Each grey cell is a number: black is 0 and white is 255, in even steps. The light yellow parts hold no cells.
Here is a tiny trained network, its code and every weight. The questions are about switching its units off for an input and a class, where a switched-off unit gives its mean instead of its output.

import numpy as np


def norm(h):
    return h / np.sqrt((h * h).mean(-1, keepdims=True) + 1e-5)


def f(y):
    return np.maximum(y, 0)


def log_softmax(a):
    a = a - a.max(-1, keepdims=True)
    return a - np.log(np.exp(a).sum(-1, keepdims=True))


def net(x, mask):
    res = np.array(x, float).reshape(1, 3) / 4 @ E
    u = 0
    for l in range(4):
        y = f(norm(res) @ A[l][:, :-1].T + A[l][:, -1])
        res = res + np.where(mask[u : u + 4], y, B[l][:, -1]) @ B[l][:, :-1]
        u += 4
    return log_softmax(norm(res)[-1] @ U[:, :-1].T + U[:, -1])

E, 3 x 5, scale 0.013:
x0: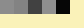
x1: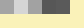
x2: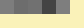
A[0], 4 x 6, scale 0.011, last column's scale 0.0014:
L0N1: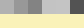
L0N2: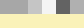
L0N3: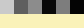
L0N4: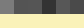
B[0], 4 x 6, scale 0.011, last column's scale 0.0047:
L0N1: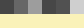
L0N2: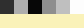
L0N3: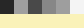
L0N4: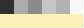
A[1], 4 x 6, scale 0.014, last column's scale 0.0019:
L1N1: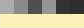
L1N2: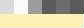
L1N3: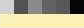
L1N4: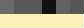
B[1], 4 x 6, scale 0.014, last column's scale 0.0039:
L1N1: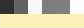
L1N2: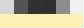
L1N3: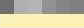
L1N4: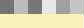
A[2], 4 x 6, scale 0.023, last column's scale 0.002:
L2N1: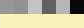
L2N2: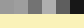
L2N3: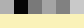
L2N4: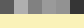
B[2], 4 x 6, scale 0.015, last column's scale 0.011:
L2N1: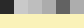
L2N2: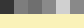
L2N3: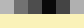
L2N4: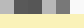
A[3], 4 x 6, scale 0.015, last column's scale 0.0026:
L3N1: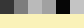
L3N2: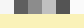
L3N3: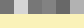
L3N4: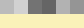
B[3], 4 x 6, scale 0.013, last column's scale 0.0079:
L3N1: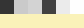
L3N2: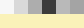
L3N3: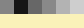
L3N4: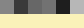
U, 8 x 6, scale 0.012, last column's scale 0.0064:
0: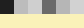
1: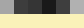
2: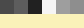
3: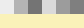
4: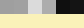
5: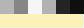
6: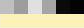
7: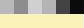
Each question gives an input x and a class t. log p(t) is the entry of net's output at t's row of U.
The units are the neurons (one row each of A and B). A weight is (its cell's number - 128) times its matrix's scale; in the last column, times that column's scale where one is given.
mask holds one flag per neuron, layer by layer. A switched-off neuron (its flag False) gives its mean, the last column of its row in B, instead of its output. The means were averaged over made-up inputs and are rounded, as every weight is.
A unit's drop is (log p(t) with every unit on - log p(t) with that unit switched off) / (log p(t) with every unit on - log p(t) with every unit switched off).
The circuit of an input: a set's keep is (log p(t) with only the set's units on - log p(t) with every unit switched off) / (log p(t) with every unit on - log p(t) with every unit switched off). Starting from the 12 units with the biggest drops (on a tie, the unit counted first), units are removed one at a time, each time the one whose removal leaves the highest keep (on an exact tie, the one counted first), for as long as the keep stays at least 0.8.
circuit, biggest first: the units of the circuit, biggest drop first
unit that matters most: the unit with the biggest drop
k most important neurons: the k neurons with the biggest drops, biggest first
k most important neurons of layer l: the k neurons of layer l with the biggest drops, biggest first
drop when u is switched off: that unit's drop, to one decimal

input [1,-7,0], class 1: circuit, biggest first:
L2N3
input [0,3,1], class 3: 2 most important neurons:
L0N3, L2N4
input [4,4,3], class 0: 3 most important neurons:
L1N1, L0N2, L2N3
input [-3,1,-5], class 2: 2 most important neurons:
L0N2, L0N1
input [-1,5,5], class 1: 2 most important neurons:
L1N1, L0N2
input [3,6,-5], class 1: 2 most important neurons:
L1N2, L0N4
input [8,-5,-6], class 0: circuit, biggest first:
L1N1, L3N1
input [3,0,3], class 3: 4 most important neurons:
L2N4, L3N2, L0N2, L2N1
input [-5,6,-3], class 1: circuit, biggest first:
L1N2, L3N4
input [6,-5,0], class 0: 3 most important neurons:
L1N1, L1N2, L3N1
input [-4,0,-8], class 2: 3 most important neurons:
L0N2, L0N1, L3N1
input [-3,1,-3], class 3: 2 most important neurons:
L2N4, L0N4
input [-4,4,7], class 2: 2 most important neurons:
L0N3, L1N1
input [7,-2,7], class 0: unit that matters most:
L0N2
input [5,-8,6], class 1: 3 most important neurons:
L2N3, L0N2, L0N3
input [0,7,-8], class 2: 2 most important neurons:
L0N2, L2N3
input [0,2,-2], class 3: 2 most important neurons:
L0N2, L2N4
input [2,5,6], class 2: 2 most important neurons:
L0N3, L2N3
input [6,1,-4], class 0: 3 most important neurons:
L1N1, L3N1, L0N3
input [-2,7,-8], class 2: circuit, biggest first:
L0N2
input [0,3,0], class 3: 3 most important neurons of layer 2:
L2N4, L2N3, L2N1
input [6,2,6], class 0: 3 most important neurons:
L0N2, L1N1, L3N1
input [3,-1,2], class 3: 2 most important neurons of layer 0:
L0N4, L0N2
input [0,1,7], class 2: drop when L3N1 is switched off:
0.1
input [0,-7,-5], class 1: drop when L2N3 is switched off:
0.5
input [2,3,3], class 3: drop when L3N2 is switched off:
0.4
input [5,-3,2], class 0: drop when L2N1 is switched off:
0.0
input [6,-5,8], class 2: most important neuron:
L2N1
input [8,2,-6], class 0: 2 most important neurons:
L1N1, L3N1
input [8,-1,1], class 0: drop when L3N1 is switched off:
0.1
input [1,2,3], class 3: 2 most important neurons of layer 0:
L0N2, L0N1
